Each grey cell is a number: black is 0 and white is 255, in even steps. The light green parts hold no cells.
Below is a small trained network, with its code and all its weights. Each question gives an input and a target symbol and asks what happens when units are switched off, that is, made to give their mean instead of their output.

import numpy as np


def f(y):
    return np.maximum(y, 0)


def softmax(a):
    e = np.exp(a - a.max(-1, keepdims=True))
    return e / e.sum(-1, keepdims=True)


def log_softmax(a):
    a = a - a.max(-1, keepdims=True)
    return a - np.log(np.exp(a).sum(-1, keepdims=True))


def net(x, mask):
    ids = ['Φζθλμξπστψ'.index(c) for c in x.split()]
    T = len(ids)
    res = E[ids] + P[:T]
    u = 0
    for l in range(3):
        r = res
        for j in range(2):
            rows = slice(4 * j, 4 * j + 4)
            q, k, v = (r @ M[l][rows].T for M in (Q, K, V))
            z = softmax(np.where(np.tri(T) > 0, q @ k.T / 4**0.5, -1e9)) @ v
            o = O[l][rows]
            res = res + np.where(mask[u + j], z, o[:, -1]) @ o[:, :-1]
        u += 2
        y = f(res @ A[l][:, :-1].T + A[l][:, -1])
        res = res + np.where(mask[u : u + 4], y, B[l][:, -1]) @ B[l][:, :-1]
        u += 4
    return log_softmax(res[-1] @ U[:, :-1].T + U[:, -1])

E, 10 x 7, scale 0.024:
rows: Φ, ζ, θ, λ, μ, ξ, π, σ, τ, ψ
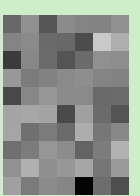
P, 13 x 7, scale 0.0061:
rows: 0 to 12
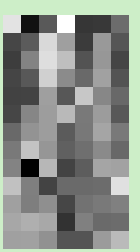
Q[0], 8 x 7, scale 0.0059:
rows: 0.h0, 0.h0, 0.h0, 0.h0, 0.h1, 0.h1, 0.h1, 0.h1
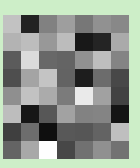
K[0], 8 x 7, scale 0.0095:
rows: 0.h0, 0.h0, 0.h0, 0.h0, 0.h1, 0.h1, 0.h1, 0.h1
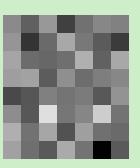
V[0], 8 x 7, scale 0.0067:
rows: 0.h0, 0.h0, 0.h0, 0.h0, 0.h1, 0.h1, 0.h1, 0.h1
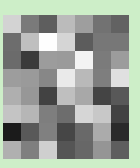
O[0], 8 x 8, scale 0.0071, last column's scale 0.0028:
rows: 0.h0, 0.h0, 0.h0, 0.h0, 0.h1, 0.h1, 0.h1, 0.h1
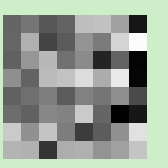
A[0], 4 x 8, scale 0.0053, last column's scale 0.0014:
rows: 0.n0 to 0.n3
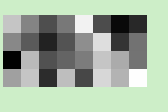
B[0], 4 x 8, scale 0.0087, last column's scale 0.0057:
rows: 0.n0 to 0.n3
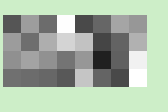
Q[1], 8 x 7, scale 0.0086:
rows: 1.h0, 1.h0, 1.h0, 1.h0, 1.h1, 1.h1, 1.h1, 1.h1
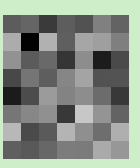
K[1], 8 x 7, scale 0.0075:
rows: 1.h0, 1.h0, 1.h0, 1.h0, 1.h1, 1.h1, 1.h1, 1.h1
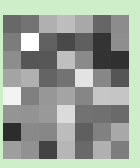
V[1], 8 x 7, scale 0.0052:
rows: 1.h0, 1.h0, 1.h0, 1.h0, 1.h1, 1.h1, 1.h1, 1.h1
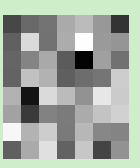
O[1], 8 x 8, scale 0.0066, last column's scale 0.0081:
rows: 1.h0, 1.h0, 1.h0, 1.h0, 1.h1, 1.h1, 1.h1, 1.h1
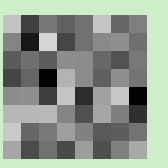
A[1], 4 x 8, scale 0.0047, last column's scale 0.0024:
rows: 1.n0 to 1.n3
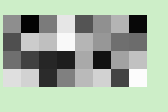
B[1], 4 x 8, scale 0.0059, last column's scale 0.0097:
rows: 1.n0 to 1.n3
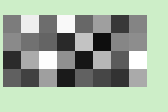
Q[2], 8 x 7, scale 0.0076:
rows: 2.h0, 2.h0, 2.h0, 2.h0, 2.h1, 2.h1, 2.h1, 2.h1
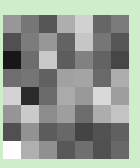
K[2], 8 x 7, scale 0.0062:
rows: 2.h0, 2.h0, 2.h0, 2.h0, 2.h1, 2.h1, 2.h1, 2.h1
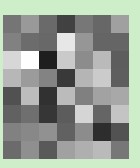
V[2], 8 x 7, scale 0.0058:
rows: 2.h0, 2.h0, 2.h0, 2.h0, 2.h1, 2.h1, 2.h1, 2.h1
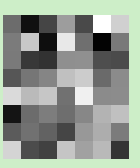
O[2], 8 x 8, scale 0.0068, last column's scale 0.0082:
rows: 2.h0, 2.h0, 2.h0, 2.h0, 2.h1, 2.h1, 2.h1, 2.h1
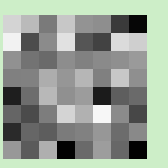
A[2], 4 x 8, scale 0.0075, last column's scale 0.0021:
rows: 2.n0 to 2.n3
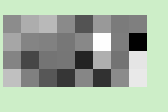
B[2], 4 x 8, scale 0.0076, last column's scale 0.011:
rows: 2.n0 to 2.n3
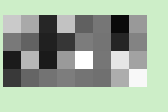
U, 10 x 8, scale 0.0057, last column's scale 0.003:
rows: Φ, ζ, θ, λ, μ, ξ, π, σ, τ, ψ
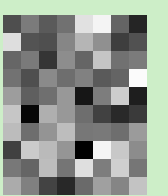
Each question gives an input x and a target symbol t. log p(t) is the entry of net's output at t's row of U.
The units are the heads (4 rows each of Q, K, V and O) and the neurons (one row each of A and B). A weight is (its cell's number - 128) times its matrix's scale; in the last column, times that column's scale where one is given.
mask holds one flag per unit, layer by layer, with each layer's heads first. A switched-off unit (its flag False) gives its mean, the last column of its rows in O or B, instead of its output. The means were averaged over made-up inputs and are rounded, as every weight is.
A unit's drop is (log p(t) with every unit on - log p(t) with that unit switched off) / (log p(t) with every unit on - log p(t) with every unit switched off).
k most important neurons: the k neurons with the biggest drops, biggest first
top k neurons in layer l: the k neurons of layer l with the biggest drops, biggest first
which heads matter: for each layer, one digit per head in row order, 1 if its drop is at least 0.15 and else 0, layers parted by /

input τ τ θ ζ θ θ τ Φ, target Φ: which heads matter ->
11 / 10 / 11
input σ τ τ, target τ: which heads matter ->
10 / 00 / 00
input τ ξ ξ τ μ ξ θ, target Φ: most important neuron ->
(0.n0)
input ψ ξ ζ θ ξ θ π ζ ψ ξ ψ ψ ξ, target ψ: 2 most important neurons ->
(0.n3, 0.n1)
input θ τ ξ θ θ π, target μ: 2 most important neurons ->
(0.n3, 1.n2)
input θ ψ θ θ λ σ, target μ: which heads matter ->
01 / 10 / 10
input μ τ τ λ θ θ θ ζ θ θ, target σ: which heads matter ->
10 / 00 / 01
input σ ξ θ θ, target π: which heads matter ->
10 / 01 / 10
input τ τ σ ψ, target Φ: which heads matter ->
01 / 10 / 10
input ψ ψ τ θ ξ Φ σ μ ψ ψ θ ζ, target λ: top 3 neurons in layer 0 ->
(0.n3, 0.n1, 0.n2)
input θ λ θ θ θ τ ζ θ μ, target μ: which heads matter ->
11 / 10 / 10
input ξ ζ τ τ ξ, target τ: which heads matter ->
11 / 00 / 10
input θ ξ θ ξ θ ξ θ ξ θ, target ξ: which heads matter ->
11 / 11 / 00
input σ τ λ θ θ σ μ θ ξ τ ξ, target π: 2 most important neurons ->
(1.n0, 1.n2)
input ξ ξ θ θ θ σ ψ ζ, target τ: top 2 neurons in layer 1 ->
(1.n2, 1.n1)
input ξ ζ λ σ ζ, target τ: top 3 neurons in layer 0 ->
(0.n0, 0.n3, 0.n1)
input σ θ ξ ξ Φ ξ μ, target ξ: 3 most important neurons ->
(1.n0, 2.n2, 2.n3)
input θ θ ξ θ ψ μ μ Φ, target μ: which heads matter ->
11 / 10 / 11
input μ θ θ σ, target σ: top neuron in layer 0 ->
(0.n1)
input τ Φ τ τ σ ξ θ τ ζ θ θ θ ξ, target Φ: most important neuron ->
(0.n2)
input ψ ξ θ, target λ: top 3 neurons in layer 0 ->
(0.n3, 0.n2, 0.n1)
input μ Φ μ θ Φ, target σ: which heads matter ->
01 / 00 / 01
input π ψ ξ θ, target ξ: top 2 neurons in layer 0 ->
(0.n0, 0.n2)
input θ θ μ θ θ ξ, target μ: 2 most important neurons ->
(0.n3, 2.n3)
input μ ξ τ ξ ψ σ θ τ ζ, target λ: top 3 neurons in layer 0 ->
(0.n1, 0.n3, 0.n0)
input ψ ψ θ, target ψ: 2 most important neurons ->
(0.n3, 1.n3)
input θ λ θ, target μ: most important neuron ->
(1.n2)
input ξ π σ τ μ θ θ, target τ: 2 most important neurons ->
(0.n0, 0.n1)
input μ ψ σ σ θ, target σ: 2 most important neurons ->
(1.n2, 0.n3)
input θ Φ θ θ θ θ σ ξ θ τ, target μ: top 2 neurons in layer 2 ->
(2.n3, 2.n2)
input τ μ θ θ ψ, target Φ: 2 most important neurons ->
(2.n2, 0.n2)
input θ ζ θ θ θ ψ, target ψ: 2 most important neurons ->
(0.n3, 1.n3)
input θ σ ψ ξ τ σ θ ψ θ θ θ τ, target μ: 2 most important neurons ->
(0.n1, 2.n3)
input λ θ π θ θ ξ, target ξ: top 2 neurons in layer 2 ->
(2.n2, 2.n0)
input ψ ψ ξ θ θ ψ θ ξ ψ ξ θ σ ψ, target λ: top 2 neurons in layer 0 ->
(0.n3, 0.n1)
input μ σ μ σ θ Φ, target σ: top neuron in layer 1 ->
(1.n2)
